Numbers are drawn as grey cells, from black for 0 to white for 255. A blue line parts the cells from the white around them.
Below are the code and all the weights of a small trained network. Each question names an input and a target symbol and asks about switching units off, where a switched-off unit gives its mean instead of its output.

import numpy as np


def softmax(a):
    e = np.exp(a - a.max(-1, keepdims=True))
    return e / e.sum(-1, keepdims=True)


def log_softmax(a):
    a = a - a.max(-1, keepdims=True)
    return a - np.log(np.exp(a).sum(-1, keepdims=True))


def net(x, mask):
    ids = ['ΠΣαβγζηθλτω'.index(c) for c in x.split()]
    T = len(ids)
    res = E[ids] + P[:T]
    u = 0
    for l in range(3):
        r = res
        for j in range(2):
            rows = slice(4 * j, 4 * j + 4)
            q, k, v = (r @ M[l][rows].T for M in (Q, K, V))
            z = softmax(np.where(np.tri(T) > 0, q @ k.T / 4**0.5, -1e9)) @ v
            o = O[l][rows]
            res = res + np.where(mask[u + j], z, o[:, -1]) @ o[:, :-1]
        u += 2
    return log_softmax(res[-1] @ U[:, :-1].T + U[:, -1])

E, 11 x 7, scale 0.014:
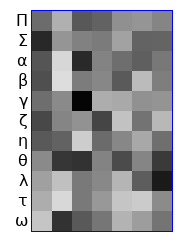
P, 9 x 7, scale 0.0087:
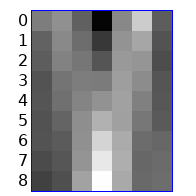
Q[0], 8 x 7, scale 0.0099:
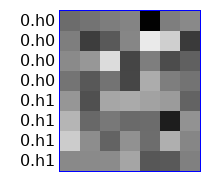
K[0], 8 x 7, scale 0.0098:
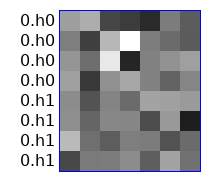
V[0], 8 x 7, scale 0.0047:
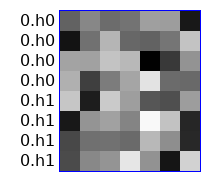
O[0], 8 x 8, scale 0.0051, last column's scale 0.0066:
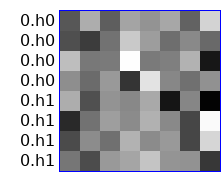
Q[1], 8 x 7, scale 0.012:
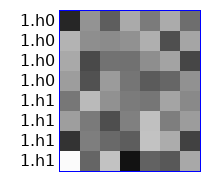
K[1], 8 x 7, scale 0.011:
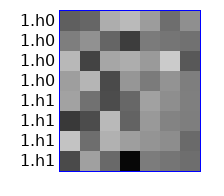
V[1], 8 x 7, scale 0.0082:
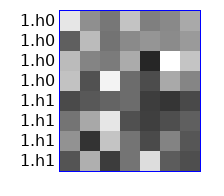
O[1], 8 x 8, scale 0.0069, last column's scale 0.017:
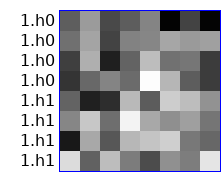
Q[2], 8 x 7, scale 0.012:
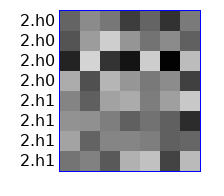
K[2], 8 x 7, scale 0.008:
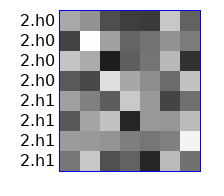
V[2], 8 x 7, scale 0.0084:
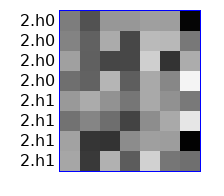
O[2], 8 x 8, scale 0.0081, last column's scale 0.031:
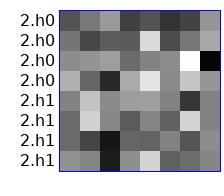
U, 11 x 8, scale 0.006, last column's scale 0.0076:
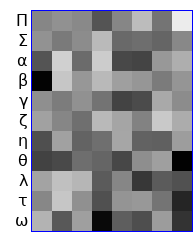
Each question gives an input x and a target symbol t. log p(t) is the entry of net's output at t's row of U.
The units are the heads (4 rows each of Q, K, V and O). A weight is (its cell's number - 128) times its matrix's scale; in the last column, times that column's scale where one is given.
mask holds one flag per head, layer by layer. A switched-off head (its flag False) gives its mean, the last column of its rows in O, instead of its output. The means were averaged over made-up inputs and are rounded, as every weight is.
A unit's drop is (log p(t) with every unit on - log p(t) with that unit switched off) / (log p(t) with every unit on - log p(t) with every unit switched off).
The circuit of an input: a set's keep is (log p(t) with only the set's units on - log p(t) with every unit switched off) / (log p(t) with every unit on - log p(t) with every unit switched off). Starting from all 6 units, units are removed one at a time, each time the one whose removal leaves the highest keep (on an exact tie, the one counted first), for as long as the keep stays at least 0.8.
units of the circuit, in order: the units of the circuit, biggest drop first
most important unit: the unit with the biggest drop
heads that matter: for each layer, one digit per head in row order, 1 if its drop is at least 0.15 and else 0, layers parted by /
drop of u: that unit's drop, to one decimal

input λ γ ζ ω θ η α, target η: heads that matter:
00 / 10 / 10
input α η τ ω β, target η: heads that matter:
00 / 10 / 11
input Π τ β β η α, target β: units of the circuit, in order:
(1.h1; 0.h0; 1.h0)
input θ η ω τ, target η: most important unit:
1.h0
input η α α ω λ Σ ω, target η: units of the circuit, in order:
(2.h1; 1.h0; 1.h1)
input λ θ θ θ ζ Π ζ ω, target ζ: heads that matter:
01 / 00 / 11
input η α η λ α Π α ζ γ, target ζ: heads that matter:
00 / 00 / 11
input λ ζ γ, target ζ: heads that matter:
00 / 10 / 11
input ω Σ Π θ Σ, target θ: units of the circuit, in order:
(1.h1; 2.h1; 0.h0)
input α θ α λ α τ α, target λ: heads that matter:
00 / 01 / 01
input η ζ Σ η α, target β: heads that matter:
00 / 01 / 01
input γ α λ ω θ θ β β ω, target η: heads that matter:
10 / 11 / 01
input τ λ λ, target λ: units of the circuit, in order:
(2.h0; 1.h1)
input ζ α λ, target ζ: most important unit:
2.h0
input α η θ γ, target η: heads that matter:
10 / 10 / 10
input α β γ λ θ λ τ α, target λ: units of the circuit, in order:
(1.h1; 2.h1)
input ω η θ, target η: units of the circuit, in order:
(1.h0; 2.h0)
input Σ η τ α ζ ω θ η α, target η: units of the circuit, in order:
(1.h0; 2.h0; 1.h1)
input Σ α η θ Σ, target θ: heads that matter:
00 / 01 / 01
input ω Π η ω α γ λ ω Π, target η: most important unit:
1.h0
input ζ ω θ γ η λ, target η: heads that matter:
00 / 10 / 11
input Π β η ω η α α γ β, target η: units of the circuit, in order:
(1.h0; 2.h0)
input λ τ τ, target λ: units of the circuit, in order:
(1.h1; 2.h1)
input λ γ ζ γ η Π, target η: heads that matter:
00 / 10 / 10
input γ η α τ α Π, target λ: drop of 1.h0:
-0.1
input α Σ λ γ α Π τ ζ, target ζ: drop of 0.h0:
0.1
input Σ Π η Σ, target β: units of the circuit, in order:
(1.h1)
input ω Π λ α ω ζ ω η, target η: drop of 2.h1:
0.3
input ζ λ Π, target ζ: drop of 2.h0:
0.9
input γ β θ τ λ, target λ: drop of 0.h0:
0.0
